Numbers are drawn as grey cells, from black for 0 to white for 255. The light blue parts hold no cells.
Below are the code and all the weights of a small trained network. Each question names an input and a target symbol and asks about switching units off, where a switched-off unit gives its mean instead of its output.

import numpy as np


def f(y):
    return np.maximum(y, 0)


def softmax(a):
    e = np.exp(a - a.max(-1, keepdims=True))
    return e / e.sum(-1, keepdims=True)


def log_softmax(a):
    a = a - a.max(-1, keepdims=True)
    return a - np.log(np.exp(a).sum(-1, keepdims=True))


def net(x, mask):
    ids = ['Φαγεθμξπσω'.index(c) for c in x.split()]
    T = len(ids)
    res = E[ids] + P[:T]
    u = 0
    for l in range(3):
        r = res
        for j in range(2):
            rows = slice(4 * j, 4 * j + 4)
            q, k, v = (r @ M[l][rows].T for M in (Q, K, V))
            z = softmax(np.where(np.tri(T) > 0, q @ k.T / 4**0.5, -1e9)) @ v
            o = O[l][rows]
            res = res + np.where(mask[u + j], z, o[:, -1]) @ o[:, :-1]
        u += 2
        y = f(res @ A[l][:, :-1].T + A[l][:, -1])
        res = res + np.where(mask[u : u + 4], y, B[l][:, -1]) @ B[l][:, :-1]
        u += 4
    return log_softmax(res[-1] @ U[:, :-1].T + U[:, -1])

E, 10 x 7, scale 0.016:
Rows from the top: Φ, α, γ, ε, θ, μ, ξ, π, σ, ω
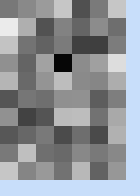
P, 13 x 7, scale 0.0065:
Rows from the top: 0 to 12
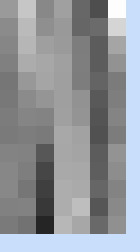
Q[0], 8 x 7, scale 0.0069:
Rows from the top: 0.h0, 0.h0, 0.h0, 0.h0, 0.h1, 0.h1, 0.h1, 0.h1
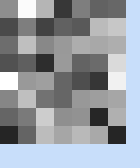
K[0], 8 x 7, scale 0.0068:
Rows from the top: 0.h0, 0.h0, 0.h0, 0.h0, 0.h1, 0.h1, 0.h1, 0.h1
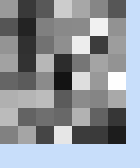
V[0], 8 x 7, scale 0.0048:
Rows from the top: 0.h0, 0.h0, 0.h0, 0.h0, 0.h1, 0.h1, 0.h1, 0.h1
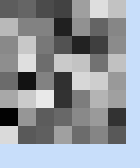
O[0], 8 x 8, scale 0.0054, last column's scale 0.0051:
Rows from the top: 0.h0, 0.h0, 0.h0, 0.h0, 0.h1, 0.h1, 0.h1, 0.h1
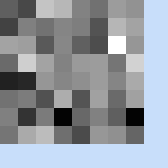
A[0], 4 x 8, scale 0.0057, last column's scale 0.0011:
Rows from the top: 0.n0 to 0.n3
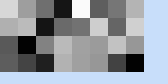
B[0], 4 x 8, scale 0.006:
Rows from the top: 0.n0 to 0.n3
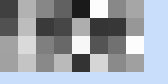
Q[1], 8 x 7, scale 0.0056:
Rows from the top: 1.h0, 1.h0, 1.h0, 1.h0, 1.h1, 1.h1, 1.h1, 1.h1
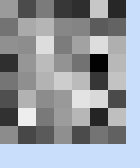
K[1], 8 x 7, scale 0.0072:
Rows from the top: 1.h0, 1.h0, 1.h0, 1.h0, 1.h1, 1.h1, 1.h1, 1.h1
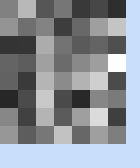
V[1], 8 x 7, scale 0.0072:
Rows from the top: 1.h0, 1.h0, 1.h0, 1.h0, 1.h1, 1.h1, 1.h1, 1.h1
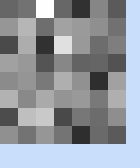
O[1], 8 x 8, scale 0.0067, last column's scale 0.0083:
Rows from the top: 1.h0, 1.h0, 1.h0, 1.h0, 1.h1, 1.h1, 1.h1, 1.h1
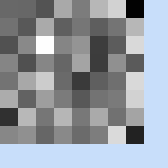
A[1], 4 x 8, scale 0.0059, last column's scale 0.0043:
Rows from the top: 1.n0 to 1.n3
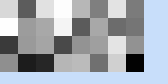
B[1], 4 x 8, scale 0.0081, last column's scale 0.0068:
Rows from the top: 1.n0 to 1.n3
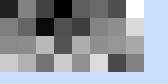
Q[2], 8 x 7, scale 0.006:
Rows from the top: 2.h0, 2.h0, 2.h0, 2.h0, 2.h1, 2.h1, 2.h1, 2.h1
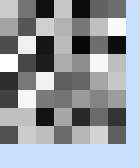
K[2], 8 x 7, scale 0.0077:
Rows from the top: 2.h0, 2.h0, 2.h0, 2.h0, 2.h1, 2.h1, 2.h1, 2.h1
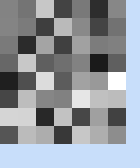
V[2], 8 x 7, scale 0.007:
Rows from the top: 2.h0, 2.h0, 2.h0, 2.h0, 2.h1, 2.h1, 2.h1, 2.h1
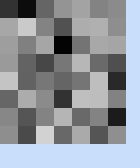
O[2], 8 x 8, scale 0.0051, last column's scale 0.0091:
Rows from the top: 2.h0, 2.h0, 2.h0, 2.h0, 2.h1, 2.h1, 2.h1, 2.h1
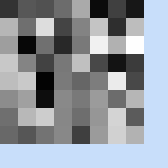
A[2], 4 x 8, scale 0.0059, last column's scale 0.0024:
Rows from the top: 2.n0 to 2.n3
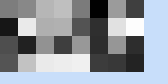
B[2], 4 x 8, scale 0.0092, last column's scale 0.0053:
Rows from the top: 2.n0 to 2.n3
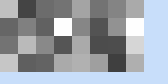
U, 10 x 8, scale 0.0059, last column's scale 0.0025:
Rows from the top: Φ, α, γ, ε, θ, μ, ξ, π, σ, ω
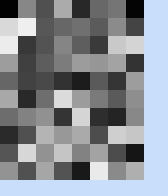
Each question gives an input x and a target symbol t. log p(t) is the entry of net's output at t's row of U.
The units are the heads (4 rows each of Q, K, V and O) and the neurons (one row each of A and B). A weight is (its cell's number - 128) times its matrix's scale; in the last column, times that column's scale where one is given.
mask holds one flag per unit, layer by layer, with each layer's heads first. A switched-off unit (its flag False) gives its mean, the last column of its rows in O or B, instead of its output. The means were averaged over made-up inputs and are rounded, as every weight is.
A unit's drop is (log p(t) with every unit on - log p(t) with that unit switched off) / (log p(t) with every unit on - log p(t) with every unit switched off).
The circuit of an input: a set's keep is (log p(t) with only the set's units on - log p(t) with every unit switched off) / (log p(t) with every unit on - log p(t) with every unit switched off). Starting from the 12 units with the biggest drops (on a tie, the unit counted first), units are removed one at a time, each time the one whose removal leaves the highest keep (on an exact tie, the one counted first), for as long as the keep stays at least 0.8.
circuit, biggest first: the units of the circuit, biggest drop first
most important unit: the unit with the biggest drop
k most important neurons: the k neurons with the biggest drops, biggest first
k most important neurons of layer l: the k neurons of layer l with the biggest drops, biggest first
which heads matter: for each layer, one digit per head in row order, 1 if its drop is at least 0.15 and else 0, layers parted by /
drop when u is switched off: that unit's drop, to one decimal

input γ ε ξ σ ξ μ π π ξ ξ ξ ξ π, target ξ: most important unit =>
0.h1
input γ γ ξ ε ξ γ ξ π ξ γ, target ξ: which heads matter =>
11 / 11 / 01
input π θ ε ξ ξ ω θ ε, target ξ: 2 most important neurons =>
1.n2, 1.n1
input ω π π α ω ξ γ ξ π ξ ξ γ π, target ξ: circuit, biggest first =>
2.n2, 1.h0
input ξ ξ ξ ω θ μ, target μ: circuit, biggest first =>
1.n0, 2.n3, 2.h0
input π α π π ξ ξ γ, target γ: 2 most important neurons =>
1.n0, 2.n0
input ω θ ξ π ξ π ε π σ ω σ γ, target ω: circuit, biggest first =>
1.n2, 2.h0
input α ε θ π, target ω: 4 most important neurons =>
1.n2, 1.n0, 0.n2, 2.n1
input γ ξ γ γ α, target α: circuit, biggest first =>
2.h0, 2.h1
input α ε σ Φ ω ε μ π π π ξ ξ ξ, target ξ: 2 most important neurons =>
1.n0, 0.n2
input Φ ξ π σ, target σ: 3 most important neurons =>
1.n0, 1.n1, 2.n1
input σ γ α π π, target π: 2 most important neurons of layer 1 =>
1.n0, 1.n1
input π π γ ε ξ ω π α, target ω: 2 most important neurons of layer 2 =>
2.n1, 2.n2
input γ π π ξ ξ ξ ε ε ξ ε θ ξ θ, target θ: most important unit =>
1.n0
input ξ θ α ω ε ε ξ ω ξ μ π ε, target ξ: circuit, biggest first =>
2.h0, 1.h1, 1.n2
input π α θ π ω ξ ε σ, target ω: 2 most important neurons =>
1.n2, 0.n2
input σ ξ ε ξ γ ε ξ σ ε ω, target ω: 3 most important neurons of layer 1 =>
1.n2, 1.n1, 1.n0
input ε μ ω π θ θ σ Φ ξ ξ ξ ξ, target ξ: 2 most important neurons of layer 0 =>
0.n0, 0.n2
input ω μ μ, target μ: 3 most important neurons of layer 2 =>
2.n3, 2.n1, 2.n0
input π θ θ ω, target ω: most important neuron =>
0.n0
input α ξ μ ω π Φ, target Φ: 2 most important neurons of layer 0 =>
0.n2, 0.n1
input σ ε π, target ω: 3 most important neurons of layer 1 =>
1.n2, 1.n0, 1.n1
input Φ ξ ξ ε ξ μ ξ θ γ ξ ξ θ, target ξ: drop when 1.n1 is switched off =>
-0.2
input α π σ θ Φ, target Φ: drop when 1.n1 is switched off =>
0.1
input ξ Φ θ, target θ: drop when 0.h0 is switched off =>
0.1
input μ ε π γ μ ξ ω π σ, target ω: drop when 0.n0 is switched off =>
0.0
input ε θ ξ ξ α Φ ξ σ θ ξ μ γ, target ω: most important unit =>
2.h0
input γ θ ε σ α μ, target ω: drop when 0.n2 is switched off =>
0.2
